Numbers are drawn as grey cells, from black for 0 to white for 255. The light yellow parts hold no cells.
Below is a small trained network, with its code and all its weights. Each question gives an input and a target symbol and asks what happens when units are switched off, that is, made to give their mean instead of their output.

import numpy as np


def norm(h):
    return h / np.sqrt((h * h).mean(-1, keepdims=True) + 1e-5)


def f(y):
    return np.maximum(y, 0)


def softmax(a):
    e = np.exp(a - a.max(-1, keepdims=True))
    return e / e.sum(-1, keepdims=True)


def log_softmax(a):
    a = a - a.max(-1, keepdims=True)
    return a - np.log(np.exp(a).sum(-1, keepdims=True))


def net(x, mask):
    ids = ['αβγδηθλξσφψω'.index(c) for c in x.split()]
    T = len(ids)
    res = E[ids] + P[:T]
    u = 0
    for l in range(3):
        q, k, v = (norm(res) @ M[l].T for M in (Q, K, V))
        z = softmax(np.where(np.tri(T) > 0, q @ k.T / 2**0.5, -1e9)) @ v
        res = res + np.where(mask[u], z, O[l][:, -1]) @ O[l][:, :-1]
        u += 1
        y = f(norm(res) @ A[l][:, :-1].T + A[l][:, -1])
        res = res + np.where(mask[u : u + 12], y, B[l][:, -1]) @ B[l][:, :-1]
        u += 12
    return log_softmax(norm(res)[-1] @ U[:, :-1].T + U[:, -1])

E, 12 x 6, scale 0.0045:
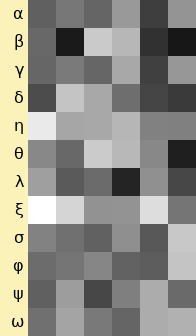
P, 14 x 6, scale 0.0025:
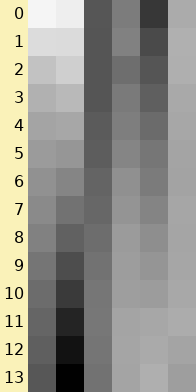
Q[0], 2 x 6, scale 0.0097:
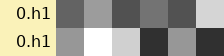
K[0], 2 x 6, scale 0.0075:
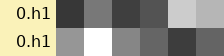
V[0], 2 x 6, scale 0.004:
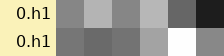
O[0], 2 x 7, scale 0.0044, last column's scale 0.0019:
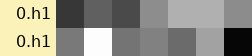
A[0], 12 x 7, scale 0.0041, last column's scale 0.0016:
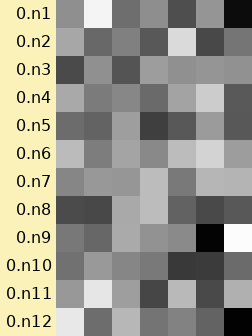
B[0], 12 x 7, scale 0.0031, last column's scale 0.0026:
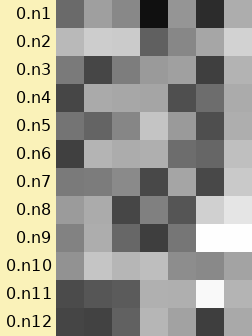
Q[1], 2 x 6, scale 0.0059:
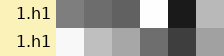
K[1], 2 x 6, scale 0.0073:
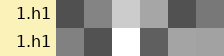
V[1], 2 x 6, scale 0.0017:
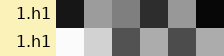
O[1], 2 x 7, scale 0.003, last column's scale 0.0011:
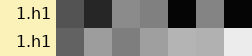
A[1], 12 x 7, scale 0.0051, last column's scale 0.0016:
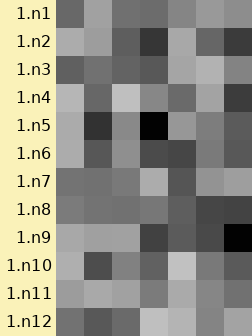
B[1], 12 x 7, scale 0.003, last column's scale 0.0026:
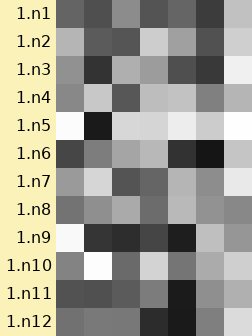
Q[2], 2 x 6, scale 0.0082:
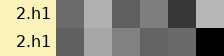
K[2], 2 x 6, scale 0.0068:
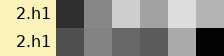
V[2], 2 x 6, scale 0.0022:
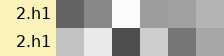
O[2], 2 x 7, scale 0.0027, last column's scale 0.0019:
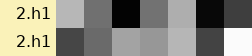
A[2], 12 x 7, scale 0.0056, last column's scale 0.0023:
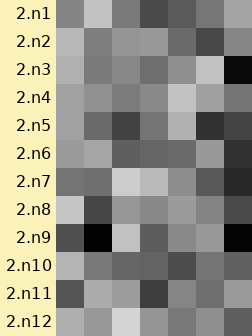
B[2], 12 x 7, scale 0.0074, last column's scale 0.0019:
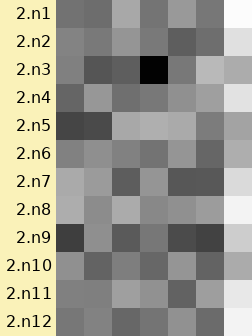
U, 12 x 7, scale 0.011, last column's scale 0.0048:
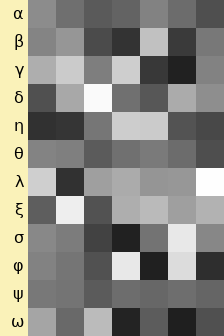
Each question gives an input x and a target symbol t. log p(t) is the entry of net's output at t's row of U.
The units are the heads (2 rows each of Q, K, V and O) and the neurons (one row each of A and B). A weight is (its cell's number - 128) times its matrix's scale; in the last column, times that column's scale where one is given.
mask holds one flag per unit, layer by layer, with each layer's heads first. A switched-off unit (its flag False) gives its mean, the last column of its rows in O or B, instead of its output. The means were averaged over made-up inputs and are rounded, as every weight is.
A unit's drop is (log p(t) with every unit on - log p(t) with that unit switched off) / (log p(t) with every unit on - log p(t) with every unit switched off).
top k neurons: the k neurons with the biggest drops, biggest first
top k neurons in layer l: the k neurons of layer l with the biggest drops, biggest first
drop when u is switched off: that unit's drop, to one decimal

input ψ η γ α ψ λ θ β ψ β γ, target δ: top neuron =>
[1.n5]
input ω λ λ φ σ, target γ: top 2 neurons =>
[0.n9; 0.n8]
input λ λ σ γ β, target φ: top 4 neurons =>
[0.n8; 0.n9; 1.n5; 0.n2]
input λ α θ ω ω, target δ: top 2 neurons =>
[2.n11; 0.n11]
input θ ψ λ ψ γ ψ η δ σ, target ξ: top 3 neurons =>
[0.n9; 1.n12; 1.n4]
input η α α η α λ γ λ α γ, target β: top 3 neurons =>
[1.n5; 1.n12; 1.n7]
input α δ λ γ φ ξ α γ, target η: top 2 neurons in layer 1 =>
[1.n5; 1.n7]
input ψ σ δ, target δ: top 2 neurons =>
[0.n10; 2.n1]
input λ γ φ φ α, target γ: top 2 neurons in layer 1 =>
[1.n4; 1.n12]
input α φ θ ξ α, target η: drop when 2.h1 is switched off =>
0.7
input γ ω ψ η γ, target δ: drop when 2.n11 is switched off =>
0.1
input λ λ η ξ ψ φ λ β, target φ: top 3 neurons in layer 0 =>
[0.n8; 0.n9; 0.n10]
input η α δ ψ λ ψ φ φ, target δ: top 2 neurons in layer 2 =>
[2.n1; 2.n9]
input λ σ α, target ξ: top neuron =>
[1.n3]
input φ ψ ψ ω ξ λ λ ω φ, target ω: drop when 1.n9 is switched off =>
0.3
